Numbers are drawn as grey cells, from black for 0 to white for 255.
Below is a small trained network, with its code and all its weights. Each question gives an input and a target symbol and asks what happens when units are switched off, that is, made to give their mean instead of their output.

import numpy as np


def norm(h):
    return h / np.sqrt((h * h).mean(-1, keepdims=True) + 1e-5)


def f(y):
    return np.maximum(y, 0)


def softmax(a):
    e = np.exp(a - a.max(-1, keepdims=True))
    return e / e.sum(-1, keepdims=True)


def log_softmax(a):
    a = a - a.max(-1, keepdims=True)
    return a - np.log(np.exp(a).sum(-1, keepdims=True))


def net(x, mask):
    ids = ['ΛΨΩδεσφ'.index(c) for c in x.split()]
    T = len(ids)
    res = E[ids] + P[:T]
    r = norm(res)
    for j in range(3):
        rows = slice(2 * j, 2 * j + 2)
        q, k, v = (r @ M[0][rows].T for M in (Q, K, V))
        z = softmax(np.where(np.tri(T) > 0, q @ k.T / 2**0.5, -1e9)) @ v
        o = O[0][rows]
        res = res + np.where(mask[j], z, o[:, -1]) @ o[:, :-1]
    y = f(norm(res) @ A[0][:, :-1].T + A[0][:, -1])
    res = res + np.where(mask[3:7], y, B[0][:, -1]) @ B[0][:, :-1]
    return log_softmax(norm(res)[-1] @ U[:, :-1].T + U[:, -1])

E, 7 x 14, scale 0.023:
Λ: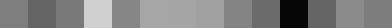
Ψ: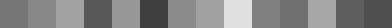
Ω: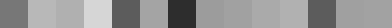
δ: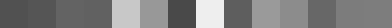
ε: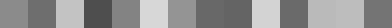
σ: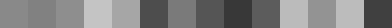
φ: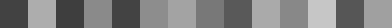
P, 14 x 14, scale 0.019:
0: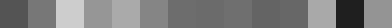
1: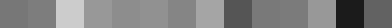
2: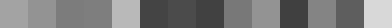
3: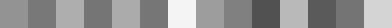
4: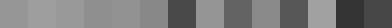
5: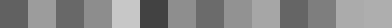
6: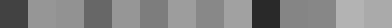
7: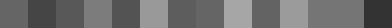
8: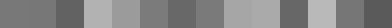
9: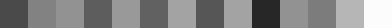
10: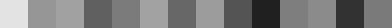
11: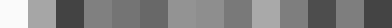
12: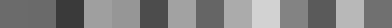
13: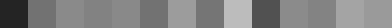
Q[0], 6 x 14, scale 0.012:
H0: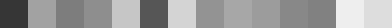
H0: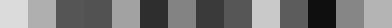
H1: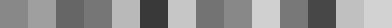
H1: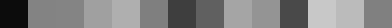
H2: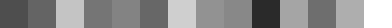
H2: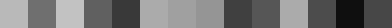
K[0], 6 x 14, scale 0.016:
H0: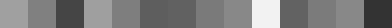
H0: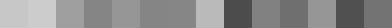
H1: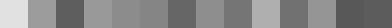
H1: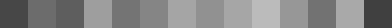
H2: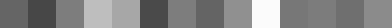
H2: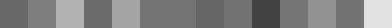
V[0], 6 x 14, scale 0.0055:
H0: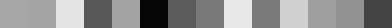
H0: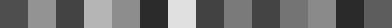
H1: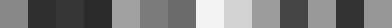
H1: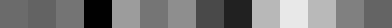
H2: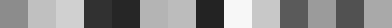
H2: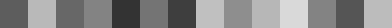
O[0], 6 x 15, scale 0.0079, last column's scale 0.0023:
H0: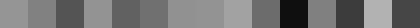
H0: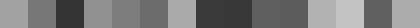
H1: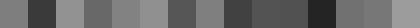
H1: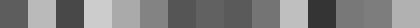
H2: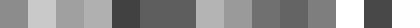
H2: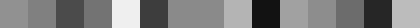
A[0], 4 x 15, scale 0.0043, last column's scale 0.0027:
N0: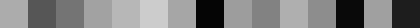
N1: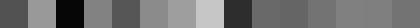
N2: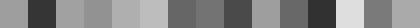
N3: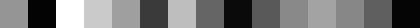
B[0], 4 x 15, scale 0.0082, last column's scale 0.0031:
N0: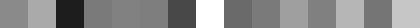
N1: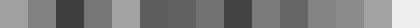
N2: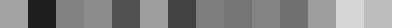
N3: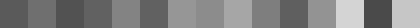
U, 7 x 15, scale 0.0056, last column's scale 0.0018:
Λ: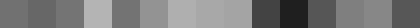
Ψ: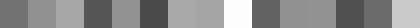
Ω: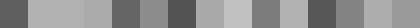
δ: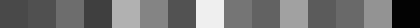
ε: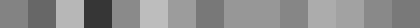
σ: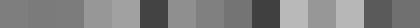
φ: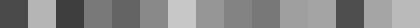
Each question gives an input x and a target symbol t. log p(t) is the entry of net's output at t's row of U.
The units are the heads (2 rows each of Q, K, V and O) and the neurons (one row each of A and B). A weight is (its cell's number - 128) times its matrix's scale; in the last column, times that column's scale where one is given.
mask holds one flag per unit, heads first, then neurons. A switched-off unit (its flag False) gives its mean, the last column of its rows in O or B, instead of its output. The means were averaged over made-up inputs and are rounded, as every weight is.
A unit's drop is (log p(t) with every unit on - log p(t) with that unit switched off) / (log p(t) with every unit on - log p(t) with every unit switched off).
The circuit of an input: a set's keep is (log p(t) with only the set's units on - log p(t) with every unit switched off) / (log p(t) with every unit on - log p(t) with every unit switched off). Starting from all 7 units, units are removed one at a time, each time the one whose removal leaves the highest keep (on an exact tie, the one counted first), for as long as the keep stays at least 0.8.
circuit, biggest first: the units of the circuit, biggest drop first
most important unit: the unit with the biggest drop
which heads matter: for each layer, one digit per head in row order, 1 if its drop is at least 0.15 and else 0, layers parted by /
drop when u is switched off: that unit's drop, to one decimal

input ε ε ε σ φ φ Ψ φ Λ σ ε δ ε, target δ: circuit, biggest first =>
(H2; H1; N0)
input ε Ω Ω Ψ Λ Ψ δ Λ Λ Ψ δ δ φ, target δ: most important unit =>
H1
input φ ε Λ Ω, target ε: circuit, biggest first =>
(H1; H0)
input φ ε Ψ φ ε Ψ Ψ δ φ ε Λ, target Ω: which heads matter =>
111
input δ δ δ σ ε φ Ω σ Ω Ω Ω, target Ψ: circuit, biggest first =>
(H1; H2)
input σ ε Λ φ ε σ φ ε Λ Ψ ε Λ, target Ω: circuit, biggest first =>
(H0; H2)
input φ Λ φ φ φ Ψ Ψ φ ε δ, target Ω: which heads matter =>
101
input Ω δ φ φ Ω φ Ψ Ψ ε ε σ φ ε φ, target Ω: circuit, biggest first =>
(H0; H2)
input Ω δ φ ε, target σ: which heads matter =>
101
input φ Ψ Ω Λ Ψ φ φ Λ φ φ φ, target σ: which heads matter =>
101
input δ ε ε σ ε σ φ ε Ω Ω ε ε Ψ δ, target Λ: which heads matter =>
100
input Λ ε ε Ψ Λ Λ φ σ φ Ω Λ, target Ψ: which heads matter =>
011
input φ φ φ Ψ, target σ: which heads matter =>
100
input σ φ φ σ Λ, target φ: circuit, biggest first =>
(H1; H2)
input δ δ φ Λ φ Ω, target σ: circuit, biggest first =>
(H0; H2)
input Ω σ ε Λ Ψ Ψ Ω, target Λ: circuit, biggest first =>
(H0)
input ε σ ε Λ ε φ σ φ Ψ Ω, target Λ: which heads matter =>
110
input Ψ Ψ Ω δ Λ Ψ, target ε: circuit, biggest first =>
(H2; H1)
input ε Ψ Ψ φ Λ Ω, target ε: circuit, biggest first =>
(H1; H2)
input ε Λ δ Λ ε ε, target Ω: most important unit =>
H0
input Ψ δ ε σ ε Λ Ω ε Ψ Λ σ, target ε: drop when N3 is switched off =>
0.0
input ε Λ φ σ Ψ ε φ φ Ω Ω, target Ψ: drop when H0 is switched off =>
0.1
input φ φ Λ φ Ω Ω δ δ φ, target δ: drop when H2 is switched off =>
0.3
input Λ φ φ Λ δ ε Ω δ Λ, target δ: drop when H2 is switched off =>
0.5
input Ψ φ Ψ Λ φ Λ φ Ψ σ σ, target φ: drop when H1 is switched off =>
0.2
